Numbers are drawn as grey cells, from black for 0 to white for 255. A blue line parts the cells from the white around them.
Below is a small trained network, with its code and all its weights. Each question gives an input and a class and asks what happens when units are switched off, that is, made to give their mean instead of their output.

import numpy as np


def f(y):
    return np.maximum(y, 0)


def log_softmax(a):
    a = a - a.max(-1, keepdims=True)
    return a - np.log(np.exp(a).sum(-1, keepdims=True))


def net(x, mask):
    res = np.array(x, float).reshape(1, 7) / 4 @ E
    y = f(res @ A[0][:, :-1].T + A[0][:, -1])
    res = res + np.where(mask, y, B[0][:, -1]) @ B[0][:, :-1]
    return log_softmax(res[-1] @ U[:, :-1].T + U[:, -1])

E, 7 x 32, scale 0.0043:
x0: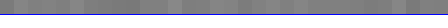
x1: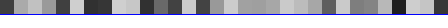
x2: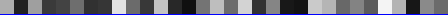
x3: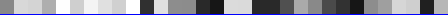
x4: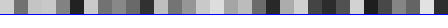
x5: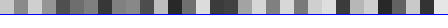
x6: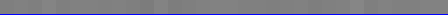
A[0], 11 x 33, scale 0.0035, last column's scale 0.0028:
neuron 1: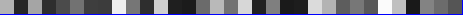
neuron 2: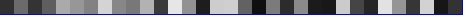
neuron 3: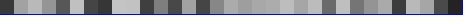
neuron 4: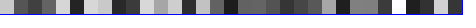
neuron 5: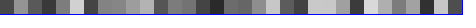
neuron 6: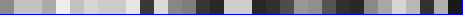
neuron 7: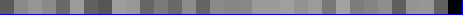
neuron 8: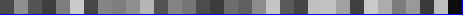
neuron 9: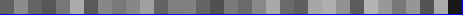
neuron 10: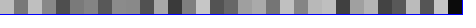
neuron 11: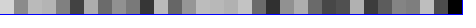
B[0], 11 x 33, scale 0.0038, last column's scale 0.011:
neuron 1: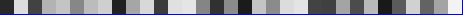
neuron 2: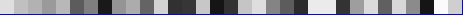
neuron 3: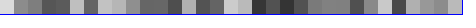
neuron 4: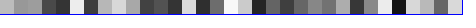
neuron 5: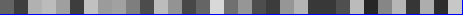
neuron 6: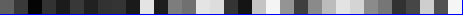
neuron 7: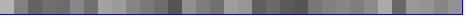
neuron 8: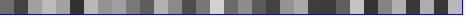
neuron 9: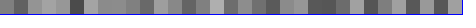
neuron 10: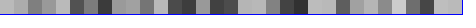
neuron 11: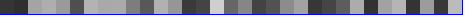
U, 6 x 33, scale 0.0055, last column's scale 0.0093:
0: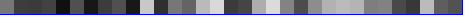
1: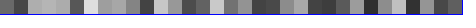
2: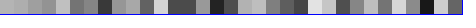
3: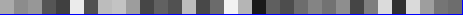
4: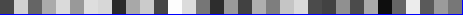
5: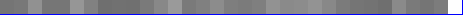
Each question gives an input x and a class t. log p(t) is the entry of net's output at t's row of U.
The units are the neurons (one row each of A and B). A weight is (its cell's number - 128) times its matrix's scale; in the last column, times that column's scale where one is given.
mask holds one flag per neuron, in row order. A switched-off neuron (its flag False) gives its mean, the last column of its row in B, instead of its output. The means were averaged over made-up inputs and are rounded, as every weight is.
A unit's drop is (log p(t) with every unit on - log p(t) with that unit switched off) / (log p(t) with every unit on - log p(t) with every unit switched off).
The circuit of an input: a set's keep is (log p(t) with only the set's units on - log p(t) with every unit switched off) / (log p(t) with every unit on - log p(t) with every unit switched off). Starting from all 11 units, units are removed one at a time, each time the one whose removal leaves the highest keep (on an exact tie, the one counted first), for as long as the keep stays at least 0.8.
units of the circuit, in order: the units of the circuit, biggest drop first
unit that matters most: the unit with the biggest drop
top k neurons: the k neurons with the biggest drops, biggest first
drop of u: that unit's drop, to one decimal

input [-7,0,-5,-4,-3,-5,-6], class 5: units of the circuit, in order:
[neuron 1; neuron 6]
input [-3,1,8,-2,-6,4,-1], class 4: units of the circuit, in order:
[neuron 1]
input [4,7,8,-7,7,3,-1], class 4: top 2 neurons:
[neuron 1; neuron 6]
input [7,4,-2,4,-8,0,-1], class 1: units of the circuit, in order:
[neuron 5; neuron 8]
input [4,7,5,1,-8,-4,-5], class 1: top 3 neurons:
[neuron 5; neuron 8; neuron 4]
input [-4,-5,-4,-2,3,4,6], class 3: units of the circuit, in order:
[neuron 4; neuron 1; neuron 6]
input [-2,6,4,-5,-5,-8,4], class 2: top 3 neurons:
[neuron 2; neuron 6; neuron 4]
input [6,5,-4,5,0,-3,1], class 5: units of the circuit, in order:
[neuron 1; neuron 6]
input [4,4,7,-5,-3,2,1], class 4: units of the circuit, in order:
[neuron 1; neuron 6]
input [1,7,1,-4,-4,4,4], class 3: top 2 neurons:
[neuron 6; neuron 3]
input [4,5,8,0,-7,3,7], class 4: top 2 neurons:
[neuron 1; neuron 11]
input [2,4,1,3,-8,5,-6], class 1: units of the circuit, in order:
[neuron 5; neuron 8]
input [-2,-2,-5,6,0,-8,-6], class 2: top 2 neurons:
[neuron 2; neuron 1]
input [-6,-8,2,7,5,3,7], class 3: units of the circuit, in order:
[neuron 4]
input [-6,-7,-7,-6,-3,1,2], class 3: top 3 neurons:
[neuron 4; neuron 6; neuron 1]
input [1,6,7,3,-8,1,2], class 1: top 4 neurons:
[neuron 5; neuron 8; neuron 4; neuron 9]
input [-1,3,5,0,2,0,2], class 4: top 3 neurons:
[neuron 1; neuron 4; neuron 6]
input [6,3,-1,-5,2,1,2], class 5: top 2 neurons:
[neuron 6; neuron 4]
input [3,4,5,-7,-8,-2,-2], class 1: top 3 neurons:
[neuron 6; neuron 5; neuron 8]
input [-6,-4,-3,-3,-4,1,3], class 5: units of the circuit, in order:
[neuron 6; neuron 1]
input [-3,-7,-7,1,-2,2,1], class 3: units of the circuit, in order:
[neuron 4; neuron 1]
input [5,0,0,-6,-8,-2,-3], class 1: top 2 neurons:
[neuron 6; neuron 5]
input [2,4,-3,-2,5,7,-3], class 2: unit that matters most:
neuron 10
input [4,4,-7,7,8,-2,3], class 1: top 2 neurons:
[neuron 11; neuron 1]
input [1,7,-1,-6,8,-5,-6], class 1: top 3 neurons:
[neuron 6; neuron 11; neuron 4]
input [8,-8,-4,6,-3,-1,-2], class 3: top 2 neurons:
[neuron 4; neuron 1]
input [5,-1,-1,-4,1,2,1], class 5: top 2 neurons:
[neuron 6; neuron 1]
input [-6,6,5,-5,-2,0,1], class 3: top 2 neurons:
[neuron 6; neuron 3]
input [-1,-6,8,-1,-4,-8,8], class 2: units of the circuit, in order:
[neuron 2]
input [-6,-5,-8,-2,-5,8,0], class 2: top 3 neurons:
[neuron 1; neuron 10; neuron 6]
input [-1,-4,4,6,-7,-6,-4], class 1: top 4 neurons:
[neuron 5; neuron 8; neuron 9; neuron 10]
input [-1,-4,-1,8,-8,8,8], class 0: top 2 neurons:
[neuron 6; neuron 2]
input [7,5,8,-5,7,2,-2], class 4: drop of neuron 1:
0.8
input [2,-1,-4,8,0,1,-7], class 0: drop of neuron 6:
0.7
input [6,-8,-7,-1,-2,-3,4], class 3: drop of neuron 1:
0.3
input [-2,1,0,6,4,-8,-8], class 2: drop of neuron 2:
1.2
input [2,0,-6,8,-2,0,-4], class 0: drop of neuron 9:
0.0
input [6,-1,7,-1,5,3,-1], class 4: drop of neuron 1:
0.8
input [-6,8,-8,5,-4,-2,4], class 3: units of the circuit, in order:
[neuron 1]
